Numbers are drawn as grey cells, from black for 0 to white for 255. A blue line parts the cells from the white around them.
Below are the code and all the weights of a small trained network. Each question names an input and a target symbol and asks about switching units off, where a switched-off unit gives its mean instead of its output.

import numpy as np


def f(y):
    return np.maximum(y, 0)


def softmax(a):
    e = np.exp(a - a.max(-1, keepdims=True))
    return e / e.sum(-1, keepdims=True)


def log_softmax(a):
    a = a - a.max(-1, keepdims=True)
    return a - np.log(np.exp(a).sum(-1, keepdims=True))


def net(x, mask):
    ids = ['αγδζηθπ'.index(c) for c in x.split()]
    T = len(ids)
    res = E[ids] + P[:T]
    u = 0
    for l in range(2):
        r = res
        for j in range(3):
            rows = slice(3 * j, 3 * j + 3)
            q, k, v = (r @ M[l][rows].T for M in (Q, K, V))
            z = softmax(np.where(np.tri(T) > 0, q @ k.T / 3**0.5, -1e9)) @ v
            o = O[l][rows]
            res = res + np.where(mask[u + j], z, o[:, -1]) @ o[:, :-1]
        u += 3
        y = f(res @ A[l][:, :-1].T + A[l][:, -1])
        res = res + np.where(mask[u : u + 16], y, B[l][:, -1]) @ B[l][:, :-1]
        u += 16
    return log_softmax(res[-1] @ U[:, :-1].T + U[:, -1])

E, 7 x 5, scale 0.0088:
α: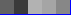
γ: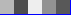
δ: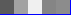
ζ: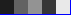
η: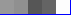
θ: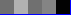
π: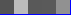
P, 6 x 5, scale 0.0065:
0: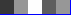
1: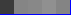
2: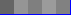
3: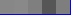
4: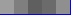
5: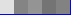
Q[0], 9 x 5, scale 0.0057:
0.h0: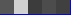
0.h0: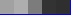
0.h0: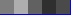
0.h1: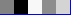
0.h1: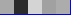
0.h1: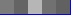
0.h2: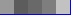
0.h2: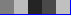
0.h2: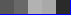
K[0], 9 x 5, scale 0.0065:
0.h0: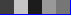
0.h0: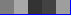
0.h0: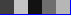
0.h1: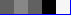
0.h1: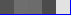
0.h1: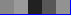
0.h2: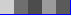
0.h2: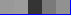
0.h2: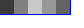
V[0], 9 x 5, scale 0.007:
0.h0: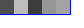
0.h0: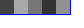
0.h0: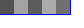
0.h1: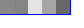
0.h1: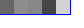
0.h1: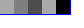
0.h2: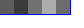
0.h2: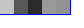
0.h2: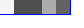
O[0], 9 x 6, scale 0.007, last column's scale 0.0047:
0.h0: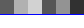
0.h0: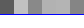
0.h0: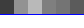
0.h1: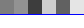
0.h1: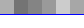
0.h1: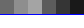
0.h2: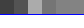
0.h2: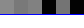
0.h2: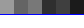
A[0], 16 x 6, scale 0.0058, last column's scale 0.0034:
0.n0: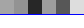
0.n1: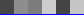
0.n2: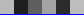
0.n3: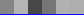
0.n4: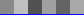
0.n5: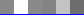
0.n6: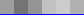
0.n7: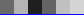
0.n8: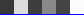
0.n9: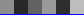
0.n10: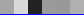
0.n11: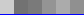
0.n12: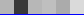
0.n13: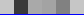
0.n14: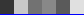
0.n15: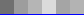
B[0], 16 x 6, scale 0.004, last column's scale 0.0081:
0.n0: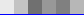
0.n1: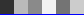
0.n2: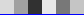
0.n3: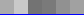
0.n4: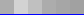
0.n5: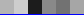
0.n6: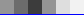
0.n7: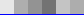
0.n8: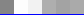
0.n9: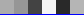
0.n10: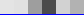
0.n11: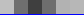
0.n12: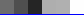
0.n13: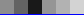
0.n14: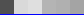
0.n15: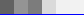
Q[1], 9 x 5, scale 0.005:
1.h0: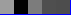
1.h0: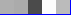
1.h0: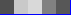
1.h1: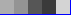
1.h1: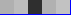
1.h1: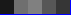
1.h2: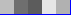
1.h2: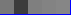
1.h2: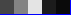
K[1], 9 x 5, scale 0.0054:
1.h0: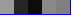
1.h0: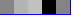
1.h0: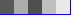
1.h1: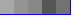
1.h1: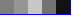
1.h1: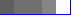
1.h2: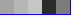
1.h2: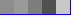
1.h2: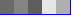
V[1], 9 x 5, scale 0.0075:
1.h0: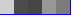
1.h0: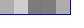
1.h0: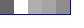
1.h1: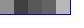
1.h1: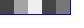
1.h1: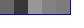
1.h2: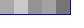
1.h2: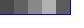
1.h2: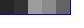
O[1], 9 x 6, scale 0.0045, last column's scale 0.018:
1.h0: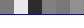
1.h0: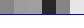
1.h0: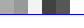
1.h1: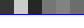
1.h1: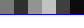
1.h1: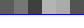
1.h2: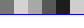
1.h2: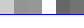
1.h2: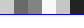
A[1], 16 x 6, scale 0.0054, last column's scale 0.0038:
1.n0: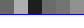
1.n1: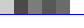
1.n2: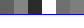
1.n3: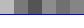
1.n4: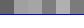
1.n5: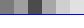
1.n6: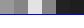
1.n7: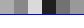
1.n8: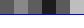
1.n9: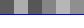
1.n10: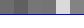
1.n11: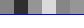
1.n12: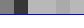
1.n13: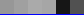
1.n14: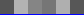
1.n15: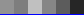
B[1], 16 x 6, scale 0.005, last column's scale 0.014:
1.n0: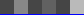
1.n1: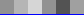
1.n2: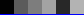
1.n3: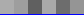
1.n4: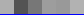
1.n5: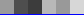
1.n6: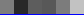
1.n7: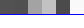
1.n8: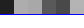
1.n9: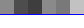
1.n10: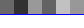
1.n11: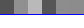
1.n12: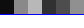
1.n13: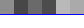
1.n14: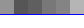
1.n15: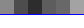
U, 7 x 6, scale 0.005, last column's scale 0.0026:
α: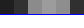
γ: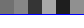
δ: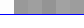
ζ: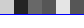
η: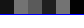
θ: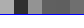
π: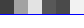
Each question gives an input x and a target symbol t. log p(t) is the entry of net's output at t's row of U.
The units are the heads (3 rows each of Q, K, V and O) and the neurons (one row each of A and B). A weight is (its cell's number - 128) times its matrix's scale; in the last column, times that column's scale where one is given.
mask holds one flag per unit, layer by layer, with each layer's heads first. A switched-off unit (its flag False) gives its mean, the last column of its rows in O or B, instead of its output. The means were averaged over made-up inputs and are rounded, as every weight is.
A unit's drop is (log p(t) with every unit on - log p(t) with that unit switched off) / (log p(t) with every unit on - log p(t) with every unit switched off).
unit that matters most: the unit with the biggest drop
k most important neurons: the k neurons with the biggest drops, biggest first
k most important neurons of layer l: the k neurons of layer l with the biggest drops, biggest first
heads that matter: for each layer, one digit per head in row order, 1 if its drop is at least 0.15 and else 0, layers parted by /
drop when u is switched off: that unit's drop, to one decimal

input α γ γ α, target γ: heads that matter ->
100 / 100
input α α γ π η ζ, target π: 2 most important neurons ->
[0.n12; 0.n13]
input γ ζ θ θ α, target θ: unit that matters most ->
1.h1
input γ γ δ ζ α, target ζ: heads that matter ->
010 / 001
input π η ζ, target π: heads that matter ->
100 / 111
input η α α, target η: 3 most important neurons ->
[0.n10; 0.n7; 0.n1]
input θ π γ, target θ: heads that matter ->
010 / 110
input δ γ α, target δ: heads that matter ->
000 / 101
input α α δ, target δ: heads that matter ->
000 / 001
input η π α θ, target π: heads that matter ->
000 / 000
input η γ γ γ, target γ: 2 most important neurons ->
[0.n15; 0.n6]
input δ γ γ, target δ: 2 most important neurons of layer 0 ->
[0.n2; 0.n9]
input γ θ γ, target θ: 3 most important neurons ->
[1.n6; 0.n8; 1.n13]
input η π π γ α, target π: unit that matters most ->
0.h0
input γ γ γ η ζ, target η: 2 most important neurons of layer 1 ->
[1.n8; 1.n0]
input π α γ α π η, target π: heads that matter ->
000 / 001
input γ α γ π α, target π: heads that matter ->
000 / 101
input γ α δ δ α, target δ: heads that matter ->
010 / 001
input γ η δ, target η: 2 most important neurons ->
[0.n10; 0.n7]
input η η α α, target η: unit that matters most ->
0.h1
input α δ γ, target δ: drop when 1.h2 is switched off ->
0.2
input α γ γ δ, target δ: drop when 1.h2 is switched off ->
0.6
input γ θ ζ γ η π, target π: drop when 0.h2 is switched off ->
0.2
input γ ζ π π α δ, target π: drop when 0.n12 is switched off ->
0.1
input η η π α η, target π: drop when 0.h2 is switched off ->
0.2
